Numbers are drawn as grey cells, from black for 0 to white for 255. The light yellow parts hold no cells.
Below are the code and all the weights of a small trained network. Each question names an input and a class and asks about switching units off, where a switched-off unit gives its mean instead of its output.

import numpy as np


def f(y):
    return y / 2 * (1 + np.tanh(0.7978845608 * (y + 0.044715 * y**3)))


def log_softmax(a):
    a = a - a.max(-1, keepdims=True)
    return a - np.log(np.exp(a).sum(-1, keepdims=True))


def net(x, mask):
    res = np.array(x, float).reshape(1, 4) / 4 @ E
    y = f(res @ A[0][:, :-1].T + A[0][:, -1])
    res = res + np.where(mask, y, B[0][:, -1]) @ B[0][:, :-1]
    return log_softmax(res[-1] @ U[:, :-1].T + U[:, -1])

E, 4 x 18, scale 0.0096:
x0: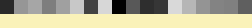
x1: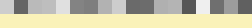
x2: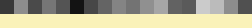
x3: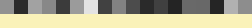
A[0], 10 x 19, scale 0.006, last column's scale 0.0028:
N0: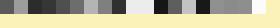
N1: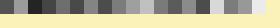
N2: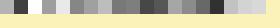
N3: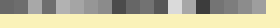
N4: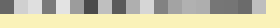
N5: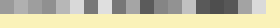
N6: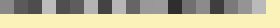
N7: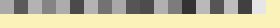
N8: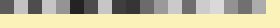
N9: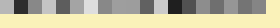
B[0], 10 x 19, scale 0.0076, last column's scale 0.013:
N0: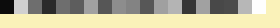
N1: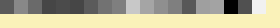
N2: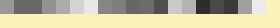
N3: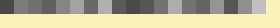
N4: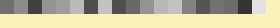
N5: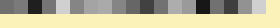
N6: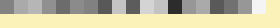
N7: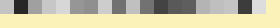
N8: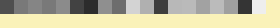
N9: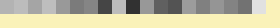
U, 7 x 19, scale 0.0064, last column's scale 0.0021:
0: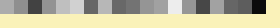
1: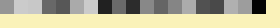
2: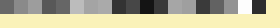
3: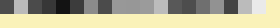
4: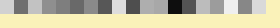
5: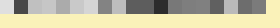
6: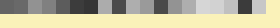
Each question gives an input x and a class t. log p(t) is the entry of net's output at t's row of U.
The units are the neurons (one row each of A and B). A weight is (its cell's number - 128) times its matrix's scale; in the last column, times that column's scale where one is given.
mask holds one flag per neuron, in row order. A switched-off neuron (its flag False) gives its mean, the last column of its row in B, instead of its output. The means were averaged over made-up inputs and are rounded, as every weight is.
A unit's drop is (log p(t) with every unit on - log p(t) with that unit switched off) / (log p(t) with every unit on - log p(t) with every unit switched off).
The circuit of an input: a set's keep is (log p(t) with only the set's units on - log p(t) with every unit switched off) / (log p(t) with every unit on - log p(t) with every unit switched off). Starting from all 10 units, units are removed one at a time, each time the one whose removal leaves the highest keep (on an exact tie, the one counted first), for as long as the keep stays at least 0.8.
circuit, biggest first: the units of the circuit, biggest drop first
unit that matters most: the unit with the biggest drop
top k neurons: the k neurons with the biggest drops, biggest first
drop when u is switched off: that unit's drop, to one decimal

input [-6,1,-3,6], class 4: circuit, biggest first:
N6
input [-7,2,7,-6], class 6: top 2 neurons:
N8, N0
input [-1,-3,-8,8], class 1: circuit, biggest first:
N9, N7
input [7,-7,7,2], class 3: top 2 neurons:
N0, N7
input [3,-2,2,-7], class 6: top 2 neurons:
N8, N2
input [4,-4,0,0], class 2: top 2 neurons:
N6, N1
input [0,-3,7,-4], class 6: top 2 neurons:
N8, N6
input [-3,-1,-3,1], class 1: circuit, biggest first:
N7, N1, N8
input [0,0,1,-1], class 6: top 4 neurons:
N0, N2, N6, N5
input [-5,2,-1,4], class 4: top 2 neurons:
N6, N5
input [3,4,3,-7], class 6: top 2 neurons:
N8, N2
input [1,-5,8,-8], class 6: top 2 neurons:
N8, N6
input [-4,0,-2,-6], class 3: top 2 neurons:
N7, N2
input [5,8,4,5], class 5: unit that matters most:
N2
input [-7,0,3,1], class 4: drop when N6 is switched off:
0.0
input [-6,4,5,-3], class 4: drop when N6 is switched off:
0.1
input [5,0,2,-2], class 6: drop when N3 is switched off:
-0.1
